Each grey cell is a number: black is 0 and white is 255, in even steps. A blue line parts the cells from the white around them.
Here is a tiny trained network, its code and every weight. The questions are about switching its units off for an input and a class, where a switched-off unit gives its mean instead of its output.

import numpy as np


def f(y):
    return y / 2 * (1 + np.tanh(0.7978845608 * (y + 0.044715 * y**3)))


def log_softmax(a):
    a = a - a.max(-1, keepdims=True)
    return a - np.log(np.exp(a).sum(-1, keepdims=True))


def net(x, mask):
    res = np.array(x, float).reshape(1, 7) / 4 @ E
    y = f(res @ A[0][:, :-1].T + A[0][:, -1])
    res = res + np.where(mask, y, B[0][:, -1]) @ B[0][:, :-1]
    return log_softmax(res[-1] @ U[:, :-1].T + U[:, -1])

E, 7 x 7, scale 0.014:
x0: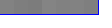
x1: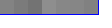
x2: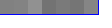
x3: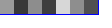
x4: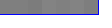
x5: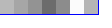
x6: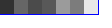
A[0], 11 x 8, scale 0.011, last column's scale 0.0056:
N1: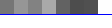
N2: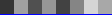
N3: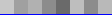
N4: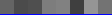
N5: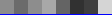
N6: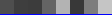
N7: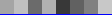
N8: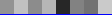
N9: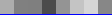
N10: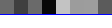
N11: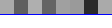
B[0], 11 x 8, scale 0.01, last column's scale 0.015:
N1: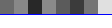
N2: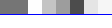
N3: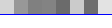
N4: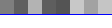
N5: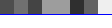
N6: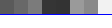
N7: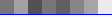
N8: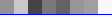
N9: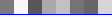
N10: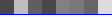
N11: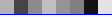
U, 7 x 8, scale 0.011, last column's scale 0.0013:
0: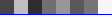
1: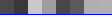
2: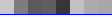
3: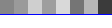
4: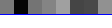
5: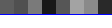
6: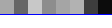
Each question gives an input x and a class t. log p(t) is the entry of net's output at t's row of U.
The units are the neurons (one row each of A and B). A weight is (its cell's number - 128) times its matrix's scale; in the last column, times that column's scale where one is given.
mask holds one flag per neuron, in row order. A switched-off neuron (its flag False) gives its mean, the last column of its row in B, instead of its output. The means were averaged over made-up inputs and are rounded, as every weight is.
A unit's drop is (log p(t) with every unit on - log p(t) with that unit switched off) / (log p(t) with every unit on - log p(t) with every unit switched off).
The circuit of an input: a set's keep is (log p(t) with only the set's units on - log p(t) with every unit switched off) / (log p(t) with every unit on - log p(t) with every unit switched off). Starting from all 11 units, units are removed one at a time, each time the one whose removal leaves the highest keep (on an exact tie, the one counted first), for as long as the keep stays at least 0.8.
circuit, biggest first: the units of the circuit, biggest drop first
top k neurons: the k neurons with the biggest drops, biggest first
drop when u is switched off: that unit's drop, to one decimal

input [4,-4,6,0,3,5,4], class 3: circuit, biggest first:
[N1 N6]
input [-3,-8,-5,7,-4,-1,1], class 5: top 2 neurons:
[N10 N6]
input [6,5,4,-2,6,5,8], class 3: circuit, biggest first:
[N2]
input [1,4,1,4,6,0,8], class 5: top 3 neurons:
[N6 N4 N5]
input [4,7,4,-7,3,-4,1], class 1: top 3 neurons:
[N2 N9 N10]
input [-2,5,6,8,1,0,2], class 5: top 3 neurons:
[N6 N5 N10]
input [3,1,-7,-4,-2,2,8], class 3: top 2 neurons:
[N2 N9]
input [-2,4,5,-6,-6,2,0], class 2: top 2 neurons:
[N8 N5]
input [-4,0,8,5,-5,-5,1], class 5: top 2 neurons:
[N6 N4]
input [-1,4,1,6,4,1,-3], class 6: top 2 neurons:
[N1 N5]
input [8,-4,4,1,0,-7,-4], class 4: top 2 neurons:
[N9 N10]
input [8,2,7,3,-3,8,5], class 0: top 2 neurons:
[N10 N9]
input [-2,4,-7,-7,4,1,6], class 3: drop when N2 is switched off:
0.3
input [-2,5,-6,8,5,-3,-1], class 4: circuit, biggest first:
[N11]
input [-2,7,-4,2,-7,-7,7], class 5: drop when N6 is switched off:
0.3
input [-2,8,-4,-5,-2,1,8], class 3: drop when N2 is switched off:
0.2
